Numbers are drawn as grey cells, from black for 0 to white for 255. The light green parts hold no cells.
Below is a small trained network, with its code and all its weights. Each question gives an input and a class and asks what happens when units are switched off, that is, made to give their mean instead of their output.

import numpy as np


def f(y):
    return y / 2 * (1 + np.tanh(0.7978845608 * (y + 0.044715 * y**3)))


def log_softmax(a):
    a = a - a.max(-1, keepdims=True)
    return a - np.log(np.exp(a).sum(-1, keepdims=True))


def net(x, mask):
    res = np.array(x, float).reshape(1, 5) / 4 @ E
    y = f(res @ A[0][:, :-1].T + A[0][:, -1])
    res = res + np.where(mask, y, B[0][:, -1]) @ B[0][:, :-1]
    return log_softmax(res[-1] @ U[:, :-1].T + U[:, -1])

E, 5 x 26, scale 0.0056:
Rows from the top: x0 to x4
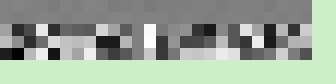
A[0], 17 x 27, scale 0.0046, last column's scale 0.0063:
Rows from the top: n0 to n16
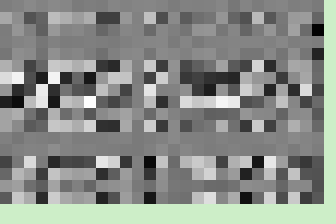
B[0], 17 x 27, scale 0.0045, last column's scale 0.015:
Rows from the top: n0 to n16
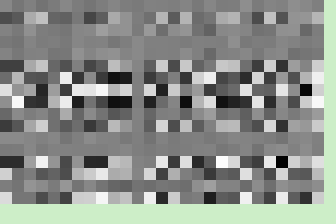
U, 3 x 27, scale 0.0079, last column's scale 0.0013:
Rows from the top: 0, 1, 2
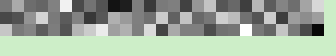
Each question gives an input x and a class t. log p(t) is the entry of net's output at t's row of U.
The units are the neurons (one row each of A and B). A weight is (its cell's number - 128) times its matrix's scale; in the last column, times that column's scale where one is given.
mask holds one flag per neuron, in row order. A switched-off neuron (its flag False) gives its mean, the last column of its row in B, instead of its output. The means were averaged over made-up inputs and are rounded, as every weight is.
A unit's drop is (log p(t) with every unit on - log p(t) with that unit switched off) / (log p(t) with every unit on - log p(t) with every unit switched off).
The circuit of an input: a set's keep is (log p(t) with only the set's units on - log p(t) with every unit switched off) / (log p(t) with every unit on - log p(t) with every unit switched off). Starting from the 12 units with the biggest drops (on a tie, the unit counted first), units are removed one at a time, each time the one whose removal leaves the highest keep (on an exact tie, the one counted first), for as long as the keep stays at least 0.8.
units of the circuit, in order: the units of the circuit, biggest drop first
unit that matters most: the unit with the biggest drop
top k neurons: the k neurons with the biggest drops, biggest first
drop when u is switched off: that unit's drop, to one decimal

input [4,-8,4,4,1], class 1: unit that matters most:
n16
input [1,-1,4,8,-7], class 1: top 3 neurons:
[n5, n8, n10]
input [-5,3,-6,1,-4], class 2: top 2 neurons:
[n16, n8]
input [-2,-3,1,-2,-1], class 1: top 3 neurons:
[n8, n6, n16]
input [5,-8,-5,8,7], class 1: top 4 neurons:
[n10, n5, n6, n1]
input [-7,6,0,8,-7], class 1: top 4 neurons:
[n5, n8, n10, n1]
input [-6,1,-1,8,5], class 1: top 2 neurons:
[n5, n10]
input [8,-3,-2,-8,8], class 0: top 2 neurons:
[n8, n5]
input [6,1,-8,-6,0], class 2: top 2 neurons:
[n16, n14]
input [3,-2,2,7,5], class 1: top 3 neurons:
[n5, n10, n6]
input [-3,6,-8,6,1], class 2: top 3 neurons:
[n16, n14, n13]
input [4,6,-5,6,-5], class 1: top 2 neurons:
[n8, n5]
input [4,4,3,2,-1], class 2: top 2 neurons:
[n13, n8]
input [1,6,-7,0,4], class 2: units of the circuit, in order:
[n16]
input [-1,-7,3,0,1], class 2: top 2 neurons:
[n6, n8]
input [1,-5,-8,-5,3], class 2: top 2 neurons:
[n16, n14]
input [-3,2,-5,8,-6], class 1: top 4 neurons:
[n5, n8, n10, n1]
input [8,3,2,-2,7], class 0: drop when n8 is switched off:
0.1
